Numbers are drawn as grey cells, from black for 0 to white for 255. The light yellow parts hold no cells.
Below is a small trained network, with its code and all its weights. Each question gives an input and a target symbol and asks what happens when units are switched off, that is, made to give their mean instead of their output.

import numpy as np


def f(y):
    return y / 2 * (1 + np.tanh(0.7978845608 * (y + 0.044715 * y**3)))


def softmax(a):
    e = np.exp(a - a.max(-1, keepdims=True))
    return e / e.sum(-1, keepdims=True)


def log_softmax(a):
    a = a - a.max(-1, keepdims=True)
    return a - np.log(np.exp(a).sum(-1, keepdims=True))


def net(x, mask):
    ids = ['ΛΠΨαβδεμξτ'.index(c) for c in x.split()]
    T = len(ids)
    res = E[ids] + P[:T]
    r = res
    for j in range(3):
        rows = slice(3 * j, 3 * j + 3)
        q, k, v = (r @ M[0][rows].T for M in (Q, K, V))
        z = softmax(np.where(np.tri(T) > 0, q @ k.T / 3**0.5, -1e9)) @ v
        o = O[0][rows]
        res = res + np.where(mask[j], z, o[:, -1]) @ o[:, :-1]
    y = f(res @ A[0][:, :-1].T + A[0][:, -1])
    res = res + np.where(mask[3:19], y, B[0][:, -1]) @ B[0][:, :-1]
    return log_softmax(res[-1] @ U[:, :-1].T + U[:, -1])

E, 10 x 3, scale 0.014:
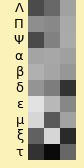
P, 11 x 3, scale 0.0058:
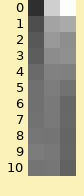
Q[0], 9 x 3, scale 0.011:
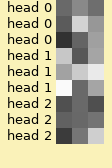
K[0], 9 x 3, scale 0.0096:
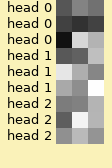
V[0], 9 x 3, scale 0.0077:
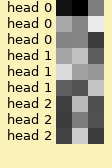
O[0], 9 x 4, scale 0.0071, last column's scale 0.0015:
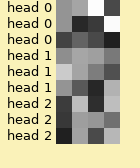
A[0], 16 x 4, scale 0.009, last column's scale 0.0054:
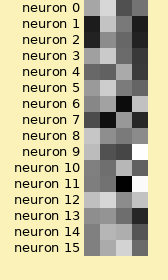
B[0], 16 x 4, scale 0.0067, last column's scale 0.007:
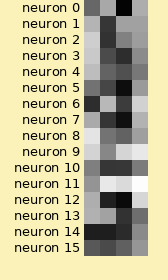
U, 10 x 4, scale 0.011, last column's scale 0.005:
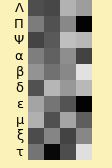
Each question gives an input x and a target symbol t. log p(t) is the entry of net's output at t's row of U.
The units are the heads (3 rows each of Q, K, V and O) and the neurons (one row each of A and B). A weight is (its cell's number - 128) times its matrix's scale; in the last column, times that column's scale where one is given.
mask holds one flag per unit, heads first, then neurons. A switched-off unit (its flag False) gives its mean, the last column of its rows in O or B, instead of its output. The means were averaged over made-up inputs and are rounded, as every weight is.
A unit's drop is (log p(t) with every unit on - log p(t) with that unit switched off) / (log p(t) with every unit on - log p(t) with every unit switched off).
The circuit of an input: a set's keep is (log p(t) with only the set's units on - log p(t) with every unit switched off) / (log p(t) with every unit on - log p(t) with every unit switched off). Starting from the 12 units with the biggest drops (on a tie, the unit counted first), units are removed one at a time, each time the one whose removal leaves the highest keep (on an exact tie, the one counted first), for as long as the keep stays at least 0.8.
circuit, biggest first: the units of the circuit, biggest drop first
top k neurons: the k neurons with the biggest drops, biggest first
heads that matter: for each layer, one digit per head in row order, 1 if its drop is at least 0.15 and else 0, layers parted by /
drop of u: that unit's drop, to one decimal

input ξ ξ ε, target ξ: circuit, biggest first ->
[head 2; neuron 6; head 0]
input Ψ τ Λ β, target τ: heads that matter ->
100
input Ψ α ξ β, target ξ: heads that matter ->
011
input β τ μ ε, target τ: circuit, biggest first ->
[neuron 12; neuron 11; neuron 5]
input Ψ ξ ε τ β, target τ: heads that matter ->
110
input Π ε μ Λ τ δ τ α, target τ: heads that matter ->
110
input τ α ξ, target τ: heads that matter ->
110
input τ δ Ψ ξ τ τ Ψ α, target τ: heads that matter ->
100
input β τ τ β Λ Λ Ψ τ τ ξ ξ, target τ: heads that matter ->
100
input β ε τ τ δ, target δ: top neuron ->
[neuron 11]
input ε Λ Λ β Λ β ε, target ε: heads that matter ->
110
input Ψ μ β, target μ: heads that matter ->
101
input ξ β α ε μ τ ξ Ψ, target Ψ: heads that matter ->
000
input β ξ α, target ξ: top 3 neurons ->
[neuron 6; neuron 0; neuron 9]
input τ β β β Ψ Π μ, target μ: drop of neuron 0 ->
0.1
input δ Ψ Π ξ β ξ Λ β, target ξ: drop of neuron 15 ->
0.0
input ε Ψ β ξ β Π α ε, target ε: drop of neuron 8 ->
0.2
